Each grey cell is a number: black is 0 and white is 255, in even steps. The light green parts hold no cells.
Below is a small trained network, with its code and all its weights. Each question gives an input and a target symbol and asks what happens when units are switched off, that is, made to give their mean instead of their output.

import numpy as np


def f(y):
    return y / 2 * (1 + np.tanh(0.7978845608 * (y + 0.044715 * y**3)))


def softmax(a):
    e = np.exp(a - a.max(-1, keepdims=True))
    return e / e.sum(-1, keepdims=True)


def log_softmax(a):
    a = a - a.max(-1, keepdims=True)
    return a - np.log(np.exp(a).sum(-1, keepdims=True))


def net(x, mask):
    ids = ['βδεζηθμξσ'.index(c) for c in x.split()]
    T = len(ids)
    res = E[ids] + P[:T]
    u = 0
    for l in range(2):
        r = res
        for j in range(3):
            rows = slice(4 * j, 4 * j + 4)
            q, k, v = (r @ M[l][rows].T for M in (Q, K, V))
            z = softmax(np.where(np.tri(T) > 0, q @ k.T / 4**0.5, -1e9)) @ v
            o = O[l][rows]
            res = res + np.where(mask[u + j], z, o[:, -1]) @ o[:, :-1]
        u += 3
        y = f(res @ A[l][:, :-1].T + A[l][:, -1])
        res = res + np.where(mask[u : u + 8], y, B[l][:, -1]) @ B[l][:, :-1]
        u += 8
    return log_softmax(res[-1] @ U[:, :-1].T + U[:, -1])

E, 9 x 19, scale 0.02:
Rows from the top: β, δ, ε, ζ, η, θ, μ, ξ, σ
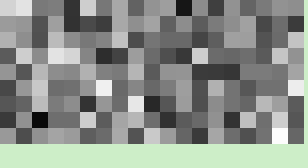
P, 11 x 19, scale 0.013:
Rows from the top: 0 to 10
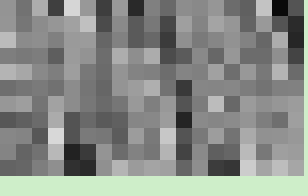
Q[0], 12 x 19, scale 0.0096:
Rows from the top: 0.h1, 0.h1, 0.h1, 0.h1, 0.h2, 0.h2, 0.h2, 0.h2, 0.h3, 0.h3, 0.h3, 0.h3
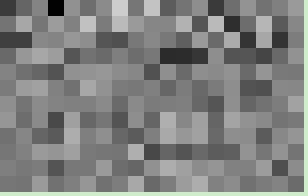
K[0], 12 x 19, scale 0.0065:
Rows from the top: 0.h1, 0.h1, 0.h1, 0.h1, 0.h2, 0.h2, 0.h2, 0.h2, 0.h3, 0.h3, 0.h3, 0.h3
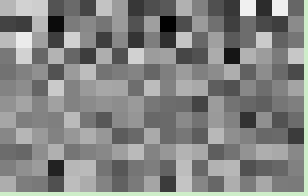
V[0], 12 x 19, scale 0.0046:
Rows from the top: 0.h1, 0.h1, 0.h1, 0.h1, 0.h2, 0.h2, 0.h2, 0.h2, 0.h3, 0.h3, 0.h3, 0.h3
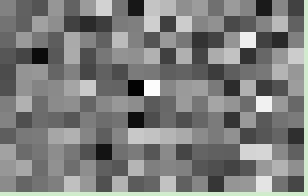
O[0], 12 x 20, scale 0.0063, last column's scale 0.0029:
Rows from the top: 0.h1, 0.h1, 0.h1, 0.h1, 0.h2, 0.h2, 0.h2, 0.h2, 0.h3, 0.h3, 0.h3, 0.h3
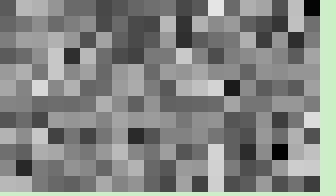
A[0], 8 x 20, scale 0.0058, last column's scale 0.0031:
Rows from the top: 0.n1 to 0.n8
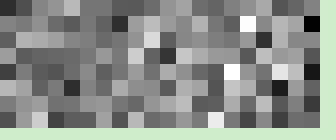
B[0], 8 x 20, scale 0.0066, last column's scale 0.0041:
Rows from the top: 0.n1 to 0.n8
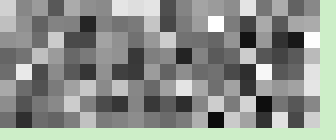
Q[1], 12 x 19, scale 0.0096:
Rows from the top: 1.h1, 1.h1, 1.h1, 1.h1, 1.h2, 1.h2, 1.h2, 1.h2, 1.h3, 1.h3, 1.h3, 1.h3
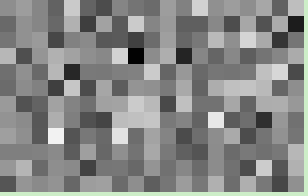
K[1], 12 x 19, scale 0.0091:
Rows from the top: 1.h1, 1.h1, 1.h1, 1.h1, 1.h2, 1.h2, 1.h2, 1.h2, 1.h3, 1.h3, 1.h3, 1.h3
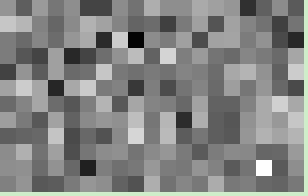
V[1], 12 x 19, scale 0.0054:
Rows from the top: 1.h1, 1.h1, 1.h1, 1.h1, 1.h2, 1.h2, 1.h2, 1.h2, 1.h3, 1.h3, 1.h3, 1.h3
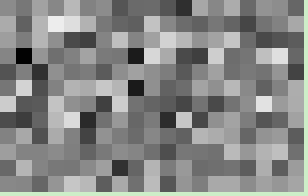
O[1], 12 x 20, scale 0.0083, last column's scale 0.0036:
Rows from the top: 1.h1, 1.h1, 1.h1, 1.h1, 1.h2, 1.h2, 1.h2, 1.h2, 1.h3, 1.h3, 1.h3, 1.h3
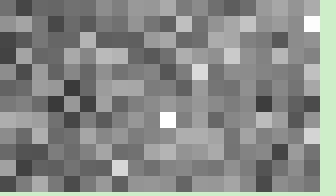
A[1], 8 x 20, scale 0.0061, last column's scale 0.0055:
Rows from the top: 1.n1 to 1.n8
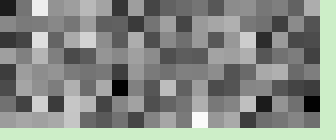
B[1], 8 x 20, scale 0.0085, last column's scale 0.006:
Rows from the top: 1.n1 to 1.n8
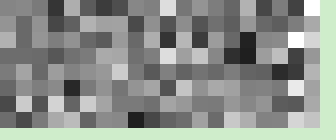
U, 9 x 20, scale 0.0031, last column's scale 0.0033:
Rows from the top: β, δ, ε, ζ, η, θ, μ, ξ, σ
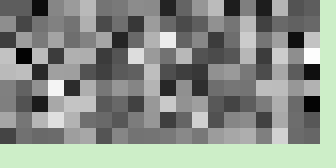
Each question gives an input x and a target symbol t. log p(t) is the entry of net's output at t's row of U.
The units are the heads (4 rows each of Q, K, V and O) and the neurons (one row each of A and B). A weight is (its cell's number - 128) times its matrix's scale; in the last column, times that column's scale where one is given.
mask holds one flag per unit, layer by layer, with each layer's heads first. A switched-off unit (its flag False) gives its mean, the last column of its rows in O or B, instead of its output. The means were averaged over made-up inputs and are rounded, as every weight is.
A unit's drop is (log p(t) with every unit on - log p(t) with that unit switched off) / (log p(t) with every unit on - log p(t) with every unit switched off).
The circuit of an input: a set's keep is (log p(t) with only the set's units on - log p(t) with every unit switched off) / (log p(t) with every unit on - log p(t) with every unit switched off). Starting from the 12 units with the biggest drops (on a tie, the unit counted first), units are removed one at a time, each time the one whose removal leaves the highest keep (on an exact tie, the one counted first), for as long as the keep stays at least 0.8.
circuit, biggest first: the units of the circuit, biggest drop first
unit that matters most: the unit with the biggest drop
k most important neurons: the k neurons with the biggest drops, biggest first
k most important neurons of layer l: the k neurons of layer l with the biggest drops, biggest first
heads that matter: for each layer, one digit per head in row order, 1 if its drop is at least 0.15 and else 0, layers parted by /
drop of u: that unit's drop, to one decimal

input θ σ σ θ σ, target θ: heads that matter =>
000 / 010
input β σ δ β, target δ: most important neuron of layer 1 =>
[1.n2]
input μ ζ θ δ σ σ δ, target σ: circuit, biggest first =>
[1.h1, 0.h1, 0.n6]
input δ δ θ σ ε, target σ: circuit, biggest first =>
[1.h1, 0.h1]
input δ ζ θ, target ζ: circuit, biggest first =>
[1.n3, 1.n1, 0.n8]
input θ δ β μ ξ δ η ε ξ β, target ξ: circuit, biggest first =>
[1.h2, 1.h1, 1.n8, 0.h3]
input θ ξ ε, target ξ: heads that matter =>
000 / 110
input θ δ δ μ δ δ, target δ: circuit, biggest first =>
[0.h1, 1.h1, 1.n2]
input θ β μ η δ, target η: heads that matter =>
100 / 011
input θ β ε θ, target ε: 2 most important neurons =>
[1.n1, 0.n5]
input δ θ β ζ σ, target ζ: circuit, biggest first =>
[1.h1, 0.h1, 1.h2]
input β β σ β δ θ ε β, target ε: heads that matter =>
100 / 010
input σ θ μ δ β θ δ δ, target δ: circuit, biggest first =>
[1.h1, 0.h1, 1.n2, 0.h3]
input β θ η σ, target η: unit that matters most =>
1.h3
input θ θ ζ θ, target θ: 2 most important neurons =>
[0.n5, 1.n1]
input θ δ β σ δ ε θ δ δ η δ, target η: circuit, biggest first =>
[1.h2, 1.h3]
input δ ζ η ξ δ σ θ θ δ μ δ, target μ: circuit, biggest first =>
[0.n6, 1.h2, 0.h1, 1.h3]
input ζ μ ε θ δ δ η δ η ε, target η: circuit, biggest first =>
[1.h2, 1.h3, 0.h1]
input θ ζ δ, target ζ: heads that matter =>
101 / 100
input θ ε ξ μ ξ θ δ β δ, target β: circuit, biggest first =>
[1.h2]
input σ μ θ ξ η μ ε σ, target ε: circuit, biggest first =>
[1.h2, 1.n3]
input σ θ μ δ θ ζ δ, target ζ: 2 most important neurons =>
[0.n6, 0.n3]
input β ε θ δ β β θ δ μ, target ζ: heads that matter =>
001 / 000
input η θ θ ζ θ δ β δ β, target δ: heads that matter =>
000 / 100
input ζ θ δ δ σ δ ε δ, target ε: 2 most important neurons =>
[1.n3, 1.n4]
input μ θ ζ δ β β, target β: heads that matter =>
100 / 010
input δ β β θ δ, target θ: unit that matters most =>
1.h2
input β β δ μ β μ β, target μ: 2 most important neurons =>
[0.n6, 0.n8]
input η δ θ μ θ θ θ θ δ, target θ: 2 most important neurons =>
[1.n1, 0.n6]
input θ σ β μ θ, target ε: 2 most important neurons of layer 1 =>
[1.n1, 1.n3]
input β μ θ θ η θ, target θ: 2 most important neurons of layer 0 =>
[0.n5, 0.n3]
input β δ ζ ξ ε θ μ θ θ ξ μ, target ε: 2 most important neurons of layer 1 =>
[1.n1, 1.n3]
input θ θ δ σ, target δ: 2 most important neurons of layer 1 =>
[1.n2, 1.n8]
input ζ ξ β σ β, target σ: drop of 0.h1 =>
0.1
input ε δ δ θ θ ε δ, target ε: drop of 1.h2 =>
0.7
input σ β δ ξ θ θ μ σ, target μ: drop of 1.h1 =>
0.1
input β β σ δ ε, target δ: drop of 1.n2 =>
0.3
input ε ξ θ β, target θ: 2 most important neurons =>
[1.n1, 0.n6]
